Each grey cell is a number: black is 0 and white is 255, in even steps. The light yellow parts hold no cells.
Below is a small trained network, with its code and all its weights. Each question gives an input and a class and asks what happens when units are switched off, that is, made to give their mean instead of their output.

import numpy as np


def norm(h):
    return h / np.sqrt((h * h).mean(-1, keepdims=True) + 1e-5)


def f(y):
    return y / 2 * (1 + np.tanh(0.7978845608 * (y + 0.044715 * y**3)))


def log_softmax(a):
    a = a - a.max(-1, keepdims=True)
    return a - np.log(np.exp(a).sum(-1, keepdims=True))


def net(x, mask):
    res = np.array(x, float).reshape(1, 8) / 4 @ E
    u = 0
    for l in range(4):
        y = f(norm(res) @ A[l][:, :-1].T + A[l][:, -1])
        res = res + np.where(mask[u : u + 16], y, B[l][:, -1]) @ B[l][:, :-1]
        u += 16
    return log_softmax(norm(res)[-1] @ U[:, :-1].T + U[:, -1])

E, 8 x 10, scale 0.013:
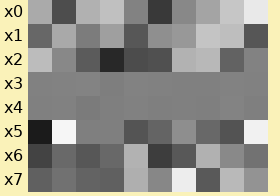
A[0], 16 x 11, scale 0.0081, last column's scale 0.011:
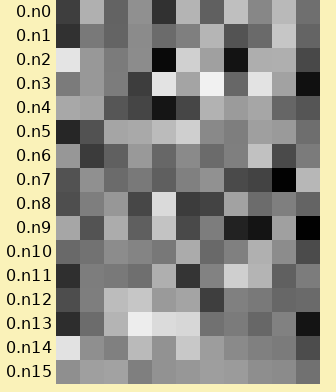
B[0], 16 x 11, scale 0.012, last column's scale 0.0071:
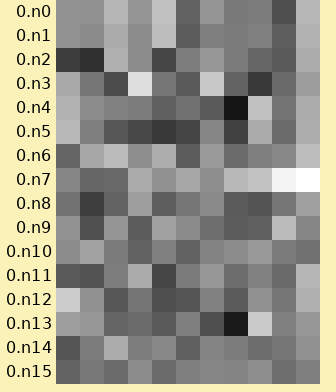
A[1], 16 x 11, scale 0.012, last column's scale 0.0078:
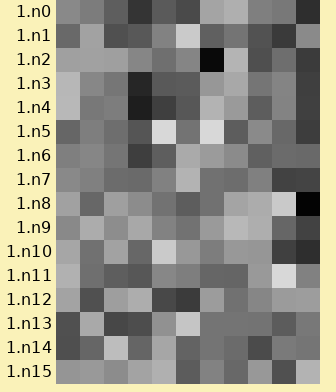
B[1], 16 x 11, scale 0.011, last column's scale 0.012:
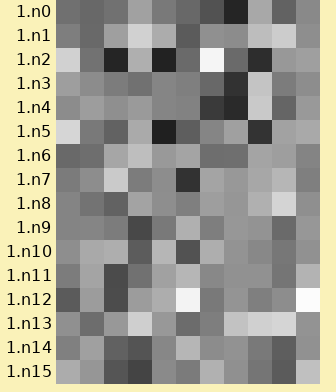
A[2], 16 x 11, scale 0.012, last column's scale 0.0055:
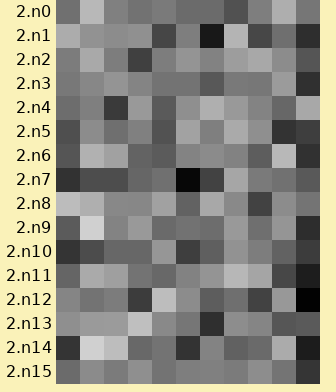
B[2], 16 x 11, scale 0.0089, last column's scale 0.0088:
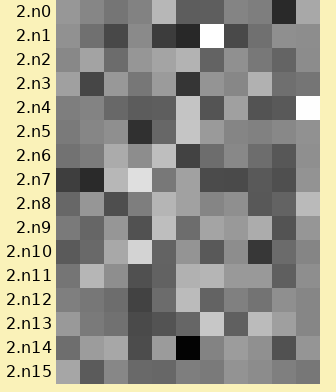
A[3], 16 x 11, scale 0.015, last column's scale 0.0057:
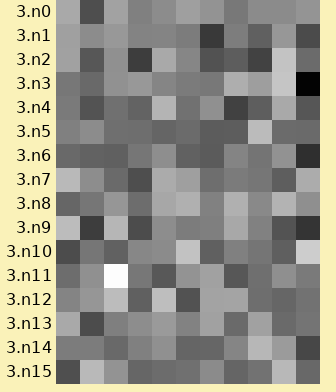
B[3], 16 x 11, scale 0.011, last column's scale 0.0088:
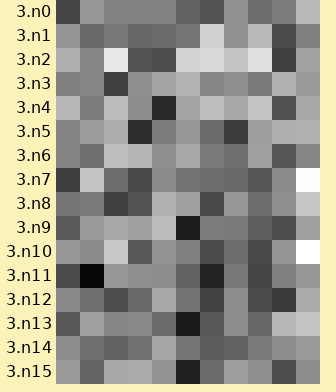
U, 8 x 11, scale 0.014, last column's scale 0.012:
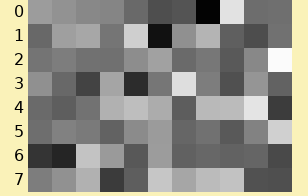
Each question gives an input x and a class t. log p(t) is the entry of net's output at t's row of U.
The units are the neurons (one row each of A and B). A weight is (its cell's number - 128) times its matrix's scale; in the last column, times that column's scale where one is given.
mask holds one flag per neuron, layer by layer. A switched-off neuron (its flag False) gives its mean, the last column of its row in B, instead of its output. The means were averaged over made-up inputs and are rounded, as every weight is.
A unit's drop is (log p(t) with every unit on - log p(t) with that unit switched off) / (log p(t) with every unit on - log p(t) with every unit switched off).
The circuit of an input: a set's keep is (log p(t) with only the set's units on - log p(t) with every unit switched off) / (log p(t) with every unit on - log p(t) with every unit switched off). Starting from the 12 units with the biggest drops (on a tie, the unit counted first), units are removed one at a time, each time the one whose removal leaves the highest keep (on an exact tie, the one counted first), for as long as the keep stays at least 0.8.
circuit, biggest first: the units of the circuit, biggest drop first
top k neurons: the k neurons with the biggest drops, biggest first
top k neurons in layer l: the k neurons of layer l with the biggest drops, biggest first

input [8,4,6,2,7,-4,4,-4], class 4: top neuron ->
(1.n8)
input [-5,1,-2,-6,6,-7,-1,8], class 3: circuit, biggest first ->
(1.n5 0.n3)
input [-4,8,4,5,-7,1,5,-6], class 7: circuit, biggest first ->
(2.n5 2.n11)
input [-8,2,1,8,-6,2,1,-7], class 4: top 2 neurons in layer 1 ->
(1.n1 1.n13)
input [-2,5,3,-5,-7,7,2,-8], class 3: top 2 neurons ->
(1.n2 0.n6)
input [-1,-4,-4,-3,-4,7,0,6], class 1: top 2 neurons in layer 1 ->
(1.n12 1.n2)
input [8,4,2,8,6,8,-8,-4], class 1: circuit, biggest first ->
(0.n7 3.n15)
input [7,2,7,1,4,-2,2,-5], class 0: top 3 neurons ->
(0.n7 1.n4 1.n3)
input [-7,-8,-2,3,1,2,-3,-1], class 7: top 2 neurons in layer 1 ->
(1.n12 1.n8)
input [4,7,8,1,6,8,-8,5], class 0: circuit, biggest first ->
(0.n4 1.n4)
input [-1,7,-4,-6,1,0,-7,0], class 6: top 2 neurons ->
(0.n2 3.n11)
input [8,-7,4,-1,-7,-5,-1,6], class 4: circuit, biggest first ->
(1.n8 1.n12)
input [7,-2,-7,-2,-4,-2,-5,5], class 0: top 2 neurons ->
(0.n5 0.n7)
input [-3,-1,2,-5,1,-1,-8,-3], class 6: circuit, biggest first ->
(0.n2)
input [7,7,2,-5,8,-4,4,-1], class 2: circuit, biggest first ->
(0.n7 1.n12)
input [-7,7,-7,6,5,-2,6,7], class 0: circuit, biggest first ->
(0.n5 1.n12)
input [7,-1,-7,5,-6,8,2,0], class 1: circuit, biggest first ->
(2.n14 3.n15)
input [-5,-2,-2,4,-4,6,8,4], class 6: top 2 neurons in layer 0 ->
(0.n8 0.n11)
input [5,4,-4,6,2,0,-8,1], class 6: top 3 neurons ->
(0.n2 0.n7 3.n11)
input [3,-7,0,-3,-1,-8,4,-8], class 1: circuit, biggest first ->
(3.n9)
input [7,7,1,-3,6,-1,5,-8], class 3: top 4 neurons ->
(0.n7 1.n2 2.n1 1.n11)
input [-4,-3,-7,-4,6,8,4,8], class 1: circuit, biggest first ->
(1.n12 3.n15)
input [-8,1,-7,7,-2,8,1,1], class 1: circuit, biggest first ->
(1.n12 3.n15)
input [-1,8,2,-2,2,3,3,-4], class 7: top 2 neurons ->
(2.n11 0.n11)
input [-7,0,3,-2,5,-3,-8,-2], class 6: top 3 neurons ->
(0.n2 3.n11 1.n12)
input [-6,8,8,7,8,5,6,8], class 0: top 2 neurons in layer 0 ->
(0.n4 0.n6)
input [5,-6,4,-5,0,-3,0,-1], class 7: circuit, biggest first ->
(3.n2)
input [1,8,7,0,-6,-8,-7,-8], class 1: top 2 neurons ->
(3.n9 0.n6)
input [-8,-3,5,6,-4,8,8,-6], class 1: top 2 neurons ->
(1.n12 2.n14)
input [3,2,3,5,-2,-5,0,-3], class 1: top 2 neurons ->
(0.n7 1.n10)
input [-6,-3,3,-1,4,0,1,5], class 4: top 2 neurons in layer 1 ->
(1.n13 1.n15)
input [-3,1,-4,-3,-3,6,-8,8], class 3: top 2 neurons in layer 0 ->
(0.n3 0.n1)
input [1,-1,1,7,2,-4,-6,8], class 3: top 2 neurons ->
(0.n3 1.n5)
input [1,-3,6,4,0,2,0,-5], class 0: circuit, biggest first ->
(1.n4)
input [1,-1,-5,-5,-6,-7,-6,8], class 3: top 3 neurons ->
(0.n3 1.n5 0.n5)
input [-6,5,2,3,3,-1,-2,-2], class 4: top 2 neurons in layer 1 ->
(1.n13 1.n15)
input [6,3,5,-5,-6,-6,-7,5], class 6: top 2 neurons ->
(0.n2 0.n7)
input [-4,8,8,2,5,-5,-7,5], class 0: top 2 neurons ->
(1.n4 0.n4)
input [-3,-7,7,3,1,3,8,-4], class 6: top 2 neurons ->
(0.n8 2.n7)
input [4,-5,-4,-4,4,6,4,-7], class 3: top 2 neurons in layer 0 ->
(0.n7 0.n6)
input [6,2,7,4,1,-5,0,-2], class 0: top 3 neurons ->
(0.n7 1.n4 1.n3)
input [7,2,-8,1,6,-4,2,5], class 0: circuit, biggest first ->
(0.n5)
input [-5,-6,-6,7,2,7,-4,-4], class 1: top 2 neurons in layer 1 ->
(1.n12 1.n4)
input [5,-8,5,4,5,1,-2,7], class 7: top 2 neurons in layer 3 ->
(3.n2 3.n4)
